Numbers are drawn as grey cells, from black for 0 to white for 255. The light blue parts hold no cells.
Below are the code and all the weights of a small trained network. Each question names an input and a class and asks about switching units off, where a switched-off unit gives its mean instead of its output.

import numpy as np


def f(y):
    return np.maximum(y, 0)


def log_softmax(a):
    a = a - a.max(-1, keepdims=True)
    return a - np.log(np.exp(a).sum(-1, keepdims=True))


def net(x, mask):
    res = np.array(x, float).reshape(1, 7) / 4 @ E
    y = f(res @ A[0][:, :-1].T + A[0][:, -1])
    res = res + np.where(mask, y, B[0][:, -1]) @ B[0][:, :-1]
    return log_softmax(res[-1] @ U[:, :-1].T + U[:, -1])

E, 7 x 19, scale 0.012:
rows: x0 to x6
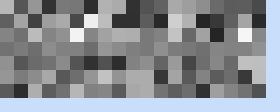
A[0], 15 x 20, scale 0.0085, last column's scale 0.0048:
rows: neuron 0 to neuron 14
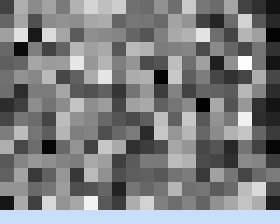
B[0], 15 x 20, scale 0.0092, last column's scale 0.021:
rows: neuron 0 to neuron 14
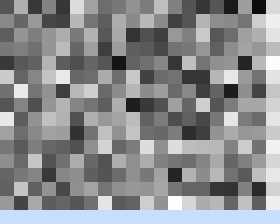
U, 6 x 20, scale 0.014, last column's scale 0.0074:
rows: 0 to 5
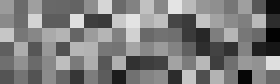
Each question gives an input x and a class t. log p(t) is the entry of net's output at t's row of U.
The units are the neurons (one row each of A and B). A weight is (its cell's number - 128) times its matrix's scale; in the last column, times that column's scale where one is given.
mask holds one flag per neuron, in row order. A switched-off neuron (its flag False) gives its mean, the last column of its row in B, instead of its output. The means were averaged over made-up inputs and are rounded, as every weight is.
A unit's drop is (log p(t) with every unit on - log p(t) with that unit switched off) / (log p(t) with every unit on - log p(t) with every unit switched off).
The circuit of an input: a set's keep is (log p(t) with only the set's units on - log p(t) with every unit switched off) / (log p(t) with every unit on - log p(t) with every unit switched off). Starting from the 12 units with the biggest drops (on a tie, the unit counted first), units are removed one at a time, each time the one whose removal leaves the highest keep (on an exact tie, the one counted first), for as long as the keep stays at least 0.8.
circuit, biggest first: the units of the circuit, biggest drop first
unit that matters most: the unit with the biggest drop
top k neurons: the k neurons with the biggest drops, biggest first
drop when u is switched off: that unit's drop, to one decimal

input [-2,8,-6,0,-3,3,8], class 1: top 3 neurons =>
(neuron 12; neuron 11; neuron 1)
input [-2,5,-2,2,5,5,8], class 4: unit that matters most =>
neuron 7
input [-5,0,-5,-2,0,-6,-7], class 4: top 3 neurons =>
(neuron 2; neuron 5; neuron 4)
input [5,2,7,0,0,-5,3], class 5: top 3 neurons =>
(neuron 4; neuron 14; neuron 5)
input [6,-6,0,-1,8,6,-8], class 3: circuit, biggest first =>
(neuron 13; neuron 1)
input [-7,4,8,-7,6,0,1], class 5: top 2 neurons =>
(neuron 4; neuron 10)
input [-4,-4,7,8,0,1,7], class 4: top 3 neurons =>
(neuron 7; neuron 3; neuron 12)
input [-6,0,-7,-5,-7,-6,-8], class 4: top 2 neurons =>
(neuron 2; neuron 4)
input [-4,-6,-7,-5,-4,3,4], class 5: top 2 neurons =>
(neuron 1; neuron 11)
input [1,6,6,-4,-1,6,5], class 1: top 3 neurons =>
(neuron 1; neuron 11; neuron 8)
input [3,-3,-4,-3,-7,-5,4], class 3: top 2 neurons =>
(neuron 0; neuron 5)
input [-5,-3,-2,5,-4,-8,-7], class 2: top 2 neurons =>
(neuron 9; neuron 7)
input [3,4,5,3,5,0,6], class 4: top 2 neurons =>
(neuron 7; neuron 0)
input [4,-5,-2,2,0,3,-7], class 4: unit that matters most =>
neuron 1
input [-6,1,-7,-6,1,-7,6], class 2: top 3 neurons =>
(neuron 8; neuron 4; neuron 10)
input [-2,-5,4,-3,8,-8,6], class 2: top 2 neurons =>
(neuron 8; neuron 0)
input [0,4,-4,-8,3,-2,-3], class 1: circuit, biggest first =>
(neuron 4; neuron 12)
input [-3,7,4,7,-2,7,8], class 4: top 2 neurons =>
(neuron 7; neuron 3)
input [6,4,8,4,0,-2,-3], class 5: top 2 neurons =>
(neuron 4; neuron 14)
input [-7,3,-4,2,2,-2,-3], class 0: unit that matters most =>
neuron 14
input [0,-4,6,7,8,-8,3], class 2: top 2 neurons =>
(neuron 8; neuron 0)
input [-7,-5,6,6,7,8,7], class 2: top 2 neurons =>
(neuron 5; neuron 10)
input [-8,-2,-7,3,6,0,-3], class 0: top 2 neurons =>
(neuron 14; neuron 4)
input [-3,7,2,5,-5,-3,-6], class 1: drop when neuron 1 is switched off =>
0.9
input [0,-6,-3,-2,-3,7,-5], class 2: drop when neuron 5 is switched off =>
0.1
